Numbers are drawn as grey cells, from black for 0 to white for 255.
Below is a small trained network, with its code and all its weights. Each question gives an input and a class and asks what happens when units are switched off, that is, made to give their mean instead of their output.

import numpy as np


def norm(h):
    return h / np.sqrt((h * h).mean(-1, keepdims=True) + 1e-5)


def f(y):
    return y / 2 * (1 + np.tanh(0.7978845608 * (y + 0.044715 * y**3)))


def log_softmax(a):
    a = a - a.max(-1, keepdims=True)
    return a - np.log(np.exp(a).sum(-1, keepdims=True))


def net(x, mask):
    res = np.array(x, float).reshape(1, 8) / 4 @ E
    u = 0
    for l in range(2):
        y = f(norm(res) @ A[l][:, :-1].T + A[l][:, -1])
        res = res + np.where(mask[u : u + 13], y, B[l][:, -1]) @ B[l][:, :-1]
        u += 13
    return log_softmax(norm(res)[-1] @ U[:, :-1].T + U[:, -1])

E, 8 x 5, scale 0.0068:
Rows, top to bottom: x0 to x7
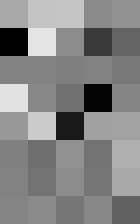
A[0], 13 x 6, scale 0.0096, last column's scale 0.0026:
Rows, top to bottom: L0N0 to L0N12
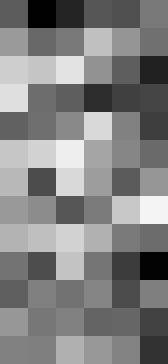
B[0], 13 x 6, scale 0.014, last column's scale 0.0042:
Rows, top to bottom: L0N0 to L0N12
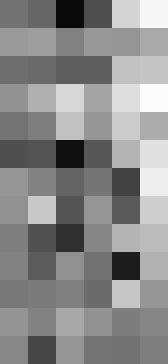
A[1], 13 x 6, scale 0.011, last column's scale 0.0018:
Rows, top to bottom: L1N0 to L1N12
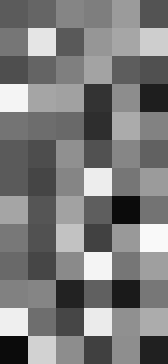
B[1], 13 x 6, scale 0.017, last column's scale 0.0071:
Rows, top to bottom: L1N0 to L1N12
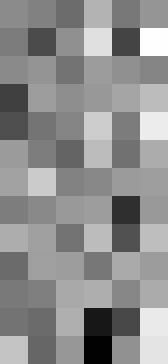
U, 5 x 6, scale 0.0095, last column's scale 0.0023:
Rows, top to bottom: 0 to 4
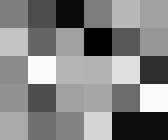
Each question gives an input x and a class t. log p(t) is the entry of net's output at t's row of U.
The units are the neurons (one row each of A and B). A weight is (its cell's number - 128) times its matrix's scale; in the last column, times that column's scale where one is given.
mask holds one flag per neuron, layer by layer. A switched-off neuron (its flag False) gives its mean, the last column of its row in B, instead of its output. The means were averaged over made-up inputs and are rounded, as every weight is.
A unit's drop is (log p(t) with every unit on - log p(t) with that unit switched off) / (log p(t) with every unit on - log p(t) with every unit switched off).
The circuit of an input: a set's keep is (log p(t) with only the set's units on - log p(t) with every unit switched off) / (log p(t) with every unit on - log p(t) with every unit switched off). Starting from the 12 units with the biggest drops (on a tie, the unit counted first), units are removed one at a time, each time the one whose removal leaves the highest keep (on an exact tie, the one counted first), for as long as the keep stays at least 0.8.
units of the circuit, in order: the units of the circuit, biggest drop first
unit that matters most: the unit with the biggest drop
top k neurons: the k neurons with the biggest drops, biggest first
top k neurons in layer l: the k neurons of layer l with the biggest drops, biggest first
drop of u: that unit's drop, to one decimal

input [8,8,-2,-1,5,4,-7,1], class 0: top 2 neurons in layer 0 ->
[L0N5; L0N8]
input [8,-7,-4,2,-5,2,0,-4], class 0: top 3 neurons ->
[L0N5; L0N2; L1N12]
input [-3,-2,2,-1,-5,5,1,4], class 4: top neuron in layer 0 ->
[L0N9]
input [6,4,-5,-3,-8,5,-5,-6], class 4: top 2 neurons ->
[L0N0; L0N9]
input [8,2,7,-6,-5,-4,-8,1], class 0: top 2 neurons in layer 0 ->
[L0N5; L0N2]
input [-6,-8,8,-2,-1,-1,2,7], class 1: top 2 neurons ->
[L1N11; L0N5]
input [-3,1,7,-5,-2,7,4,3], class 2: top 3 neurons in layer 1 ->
[L1N1; L1N6; L1N9]
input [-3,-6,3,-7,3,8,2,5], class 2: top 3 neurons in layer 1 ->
[L1N6; L1N9; L1N12]
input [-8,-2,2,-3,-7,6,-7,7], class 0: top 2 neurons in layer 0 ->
[L0N0; L0N10]
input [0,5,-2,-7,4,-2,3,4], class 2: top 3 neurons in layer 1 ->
[L1N11; L1N6; L1N9]
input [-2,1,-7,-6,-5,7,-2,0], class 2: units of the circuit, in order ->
[L1N6; L1N1]
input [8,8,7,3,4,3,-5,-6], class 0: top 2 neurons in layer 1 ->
[L1N11; L1N4]
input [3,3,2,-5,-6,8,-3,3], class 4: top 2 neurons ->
[L0N9; L0N3]
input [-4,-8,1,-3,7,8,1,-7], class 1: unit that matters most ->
L1N11
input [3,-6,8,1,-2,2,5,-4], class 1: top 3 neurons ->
[L1N11; L0N0; L1N1]
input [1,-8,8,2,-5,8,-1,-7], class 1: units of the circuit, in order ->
[L1N11; L1N1]
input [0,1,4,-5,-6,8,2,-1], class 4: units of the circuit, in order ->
[L0N9; L1N8]
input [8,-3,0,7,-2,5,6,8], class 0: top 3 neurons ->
[L0N5; L0N8; L0N2]
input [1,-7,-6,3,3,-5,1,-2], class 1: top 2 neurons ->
[L1N11; L1N4]
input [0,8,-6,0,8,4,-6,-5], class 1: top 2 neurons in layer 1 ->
[L1N12; L1N4]
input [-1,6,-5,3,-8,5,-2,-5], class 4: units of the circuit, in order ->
[L1N8]
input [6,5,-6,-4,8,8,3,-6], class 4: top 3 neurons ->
[L1N1; L0N0; L0N7]
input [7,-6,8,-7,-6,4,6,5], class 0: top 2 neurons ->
[L0N5; L0N8]
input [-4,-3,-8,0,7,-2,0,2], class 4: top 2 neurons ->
[L1N1; L1N12]
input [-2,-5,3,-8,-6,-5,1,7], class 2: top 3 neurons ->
[L1N6; L0N4; L1N9]
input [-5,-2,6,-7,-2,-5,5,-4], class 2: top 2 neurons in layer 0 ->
[L0N5; L0N4]
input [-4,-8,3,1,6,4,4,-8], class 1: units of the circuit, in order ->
[L1N11]
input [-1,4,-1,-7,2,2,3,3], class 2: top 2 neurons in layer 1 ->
[L1N11; L1N6]
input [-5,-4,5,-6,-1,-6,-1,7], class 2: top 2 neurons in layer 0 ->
[L0N4; L0N5]
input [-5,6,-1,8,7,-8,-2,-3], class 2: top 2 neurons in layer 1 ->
[L1N11; L1N3]
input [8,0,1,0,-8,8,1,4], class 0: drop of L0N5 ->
0.8
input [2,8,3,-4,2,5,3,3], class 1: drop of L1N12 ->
1.1
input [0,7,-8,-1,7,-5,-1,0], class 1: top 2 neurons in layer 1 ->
[L1N12; L1N4]
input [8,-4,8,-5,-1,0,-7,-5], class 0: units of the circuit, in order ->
[L0N5]
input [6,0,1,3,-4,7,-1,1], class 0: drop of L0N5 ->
0.2
